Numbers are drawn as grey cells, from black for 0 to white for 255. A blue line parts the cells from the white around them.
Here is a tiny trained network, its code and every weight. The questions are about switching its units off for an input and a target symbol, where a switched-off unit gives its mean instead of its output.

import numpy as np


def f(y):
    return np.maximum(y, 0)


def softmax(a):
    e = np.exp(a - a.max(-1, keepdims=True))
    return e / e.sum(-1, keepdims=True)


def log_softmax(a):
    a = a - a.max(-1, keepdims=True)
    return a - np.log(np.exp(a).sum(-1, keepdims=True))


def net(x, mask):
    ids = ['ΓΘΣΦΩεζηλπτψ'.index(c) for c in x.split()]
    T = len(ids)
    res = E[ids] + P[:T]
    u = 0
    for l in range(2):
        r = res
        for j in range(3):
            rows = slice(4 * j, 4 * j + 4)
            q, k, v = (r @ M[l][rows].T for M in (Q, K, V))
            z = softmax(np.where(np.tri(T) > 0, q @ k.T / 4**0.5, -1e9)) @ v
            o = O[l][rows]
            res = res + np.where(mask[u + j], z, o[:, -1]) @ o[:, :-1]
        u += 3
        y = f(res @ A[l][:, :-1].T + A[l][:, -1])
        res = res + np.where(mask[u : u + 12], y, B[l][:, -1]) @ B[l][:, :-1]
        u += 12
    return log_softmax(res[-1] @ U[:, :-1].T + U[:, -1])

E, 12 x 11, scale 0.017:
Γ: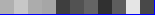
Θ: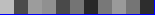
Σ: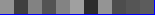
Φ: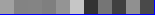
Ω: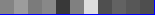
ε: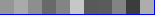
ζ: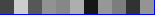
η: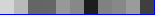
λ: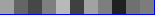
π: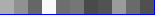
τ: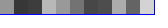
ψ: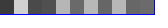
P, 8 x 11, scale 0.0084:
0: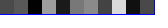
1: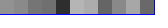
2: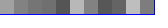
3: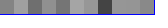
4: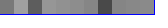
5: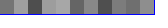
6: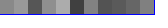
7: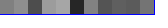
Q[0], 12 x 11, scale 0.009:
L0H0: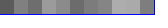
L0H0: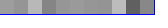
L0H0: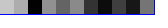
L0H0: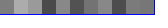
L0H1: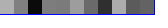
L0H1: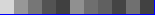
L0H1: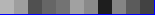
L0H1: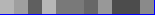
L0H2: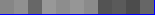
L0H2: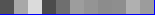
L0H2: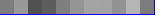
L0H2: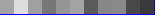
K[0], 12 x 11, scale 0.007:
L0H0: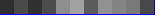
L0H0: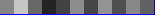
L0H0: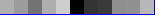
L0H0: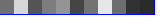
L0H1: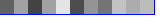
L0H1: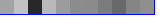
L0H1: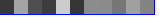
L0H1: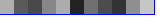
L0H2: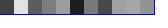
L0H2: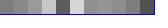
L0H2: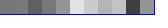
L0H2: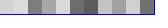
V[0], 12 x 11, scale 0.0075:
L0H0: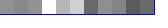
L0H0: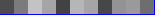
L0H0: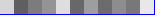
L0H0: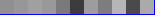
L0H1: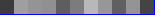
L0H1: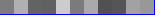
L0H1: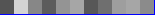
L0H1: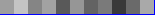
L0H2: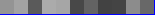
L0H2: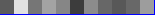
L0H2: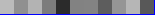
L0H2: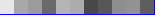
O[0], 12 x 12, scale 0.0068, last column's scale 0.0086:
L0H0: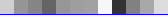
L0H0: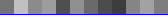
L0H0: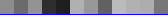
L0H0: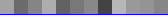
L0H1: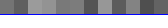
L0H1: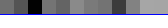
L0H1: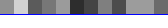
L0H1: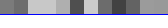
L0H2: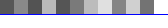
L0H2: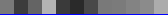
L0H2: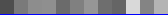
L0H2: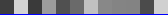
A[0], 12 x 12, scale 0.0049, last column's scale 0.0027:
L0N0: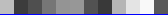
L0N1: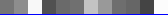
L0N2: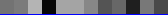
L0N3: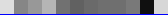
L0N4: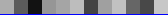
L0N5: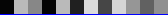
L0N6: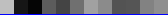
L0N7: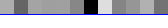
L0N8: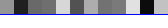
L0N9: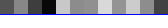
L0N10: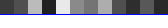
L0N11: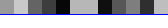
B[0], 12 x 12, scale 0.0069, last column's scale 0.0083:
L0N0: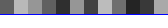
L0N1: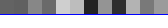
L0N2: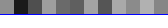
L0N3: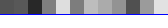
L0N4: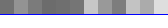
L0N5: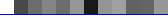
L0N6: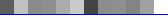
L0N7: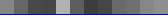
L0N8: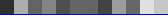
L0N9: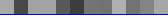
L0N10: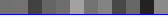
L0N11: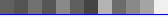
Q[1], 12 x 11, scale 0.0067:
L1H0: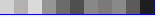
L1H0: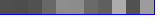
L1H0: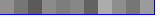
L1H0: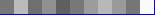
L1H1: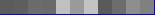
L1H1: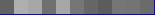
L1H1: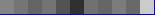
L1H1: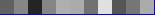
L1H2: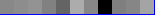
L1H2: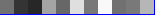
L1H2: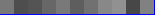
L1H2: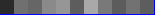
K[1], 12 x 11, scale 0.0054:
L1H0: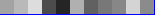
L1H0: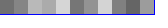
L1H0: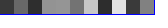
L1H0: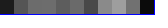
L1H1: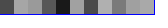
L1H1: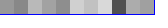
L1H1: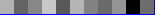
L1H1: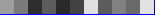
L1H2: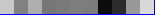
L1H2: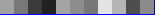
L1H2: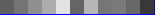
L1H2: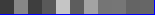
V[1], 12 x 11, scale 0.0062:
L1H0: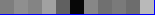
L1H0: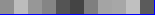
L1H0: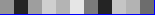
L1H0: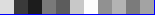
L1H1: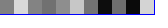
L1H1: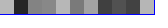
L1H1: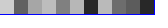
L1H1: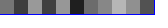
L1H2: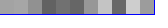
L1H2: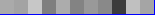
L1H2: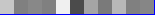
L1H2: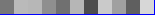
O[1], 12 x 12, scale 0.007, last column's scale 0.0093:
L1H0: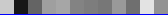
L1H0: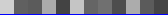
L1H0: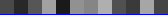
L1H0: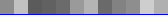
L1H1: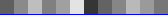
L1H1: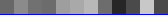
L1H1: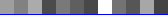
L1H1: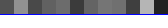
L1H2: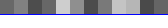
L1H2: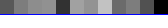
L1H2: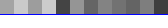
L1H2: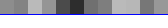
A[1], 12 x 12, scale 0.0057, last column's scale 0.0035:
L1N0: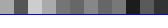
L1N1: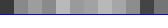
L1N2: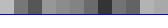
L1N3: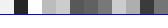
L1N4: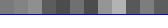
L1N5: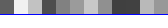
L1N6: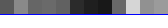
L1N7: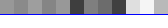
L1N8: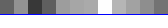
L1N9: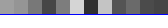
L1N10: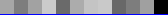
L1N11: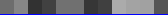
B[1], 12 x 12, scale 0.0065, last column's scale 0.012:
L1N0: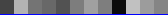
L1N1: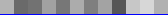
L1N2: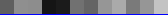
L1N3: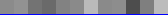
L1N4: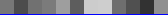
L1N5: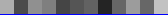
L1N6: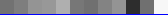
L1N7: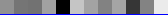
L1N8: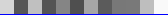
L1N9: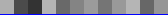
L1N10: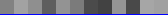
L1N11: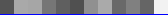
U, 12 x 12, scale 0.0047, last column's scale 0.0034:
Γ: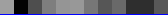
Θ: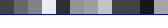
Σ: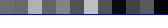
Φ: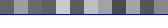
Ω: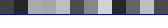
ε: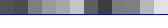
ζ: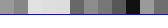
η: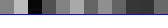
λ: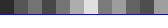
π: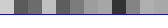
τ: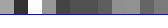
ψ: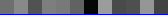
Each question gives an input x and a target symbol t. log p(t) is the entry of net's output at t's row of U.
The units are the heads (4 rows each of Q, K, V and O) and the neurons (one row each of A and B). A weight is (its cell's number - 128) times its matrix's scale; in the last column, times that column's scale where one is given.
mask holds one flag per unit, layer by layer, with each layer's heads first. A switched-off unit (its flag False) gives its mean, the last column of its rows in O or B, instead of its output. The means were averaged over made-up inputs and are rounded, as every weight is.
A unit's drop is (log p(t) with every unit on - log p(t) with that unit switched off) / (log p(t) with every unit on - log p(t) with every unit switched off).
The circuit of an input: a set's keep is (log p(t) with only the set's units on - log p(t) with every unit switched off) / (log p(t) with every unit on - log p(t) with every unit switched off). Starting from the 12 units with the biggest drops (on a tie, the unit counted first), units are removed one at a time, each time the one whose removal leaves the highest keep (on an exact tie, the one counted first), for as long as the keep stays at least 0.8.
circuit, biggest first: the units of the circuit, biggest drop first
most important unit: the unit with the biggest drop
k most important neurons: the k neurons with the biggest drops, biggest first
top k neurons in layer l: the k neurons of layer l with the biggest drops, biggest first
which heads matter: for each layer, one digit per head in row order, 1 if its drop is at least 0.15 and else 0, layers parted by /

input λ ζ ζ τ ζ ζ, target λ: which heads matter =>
110 / 101
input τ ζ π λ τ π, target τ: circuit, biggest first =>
[L0H0; L1H2; L0H2]
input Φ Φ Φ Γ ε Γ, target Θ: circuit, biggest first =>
[L0H2; L1N8; L1N7]
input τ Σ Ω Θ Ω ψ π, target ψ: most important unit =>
L0H1
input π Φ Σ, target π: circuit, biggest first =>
[L0H0; L1H1; L1H0]
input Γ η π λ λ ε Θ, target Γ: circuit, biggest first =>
[L0N3; L1H0; L0H0; L0H1]
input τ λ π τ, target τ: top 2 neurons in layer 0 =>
[L0N0; L0N6]
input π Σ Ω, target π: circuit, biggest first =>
[L0H0; L1H0]
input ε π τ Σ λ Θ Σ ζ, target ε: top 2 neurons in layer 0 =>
[L0N6; L0N2]
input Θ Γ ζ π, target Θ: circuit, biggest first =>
[L0H1; L1N8; L1H0]
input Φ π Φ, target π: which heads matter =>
110 / 010
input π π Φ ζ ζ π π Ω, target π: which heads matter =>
100 / 100
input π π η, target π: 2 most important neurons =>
[L1N8; L0N11]
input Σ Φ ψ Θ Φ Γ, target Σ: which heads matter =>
111 / 111
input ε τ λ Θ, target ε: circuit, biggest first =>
[L1H1; L0H2; L0H1]
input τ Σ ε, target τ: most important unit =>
L0N0
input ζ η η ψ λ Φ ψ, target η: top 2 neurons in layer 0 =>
[L0N5; L0N4]
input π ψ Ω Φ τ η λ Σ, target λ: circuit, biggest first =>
[L0H0; L1H1]
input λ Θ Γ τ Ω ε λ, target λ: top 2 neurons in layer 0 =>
[L0N8; L0N4]
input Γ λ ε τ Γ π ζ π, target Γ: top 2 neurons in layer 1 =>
[L1N3; L1N6]
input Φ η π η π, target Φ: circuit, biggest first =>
[L0H2; L1H0; L1N7; L0H0]
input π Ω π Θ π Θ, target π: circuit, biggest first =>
[L0H0; L1H0]
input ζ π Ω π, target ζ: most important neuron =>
[L0N3]
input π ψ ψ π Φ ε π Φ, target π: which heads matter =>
101 / 100
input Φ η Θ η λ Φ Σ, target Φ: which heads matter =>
001 / 100
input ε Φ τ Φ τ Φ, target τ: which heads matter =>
100 / 001
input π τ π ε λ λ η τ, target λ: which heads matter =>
110 / 000
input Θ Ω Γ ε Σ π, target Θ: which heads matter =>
011 / 101
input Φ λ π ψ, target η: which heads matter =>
010 / 000
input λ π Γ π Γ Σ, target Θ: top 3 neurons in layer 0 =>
[L0N6; L0N3; L0N11]
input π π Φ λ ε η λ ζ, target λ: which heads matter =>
110 / 110
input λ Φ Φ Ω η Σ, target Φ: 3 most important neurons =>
[L0N6; L1N7; L0N4]
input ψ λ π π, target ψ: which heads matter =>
111 / 010
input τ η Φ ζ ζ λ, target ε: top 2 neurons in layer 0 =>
[L0N6; L0N11]
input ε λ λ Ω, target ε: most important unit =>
L1H1
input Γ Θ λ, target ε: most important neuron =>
[L0N8]
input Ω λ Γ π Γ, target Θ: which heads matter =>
011 / 000
